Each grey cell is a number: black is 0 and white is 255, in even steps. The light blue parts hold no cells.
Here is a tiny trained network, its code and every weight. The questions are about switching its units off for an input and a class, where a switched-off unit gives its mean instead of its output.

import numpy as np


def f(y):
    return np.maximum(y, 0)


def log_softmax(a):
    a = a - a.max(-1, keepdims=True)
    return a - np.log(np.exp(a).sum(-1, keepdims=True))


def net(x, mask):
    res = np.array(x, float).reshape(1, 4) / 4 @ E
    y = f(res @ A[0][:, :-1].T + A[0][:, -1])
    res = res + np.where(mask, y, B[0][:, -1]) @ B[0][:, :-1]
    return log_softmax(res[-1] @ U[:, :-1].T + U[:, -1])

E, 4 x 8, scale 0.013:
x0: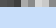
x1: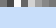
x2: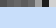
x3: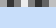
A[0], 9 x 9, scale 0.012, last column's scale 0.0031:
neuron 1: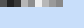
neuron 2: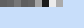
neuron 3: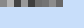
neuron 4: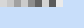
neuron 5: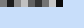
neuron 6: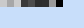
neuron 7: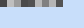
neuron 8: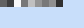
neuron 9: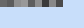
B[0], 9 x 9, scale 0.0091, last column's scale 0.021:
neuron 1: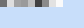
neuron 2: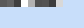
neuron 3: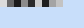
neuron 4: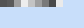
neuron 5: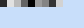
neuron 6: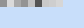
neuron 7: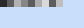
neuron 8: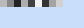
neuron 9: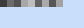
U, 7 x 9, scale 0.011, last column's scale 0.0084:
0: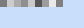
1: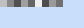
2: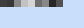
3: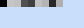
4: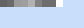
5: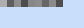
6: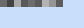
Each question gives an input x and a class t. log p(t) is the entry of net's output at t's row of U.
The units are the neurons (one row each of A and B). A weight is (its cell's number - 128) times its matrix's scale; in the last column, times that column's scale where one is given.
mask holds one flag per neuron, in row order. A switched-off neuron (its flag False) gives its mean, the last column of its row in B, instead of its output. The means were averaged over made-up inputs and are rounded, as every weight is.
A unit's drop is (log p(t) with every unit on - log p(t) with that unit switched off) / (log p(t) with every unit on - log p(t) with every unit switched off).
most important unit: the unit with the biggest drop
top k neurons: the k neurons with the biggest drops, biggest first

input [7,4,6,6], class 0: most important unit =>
neuron 1
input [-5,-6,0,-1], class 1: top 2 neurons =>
neuron 3; neuron 1
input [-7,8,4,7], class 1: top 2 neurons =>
neuron 8; neuron 1
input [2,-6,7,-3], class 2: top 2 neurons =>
neuron 2; neuron 8
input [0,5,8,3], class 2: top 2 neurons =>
neuron 2; neuron 9
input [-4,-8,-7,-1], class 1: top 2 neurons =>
neuron 3; neuron 2
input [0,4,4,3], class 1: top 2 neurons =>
neuron 8; neuron 4
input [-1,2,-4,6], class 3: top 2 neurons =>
neuron 5; neuron 2
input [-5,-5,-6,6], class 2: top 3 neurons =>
neuron 4; neuron 1; neuron 8
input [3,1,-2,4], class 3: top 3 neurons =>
neuron 5; neuron 6; neuron 2
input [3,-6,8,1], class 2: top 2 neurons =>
neuron 2; neuron 8
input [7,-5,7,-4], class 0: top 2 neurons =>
neuron 1; neuron 4
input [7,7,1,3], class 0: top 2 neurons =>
neuron 1; neuron 3
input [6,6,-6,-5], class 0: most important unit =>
neuron 1
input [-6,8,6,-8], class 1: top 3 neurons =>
neuron 8; neuron 5; neuron 1
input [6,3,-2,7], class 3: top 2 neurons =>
neuron 5; neuron 6
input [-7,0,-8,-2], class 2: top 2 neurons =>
neuron 4; neuron 1
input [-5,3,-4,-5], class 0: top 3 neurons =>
neuron 5; neuron 6; neuron 2
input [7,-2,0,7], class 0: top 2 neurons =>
neuron 1; neuron 7
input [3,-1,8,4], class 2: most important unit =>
neuron 2
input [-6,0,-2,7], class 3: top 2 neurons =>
neuron 5; neuron 1
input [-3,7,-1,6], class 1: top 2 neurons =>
neuron 8; neuron 7
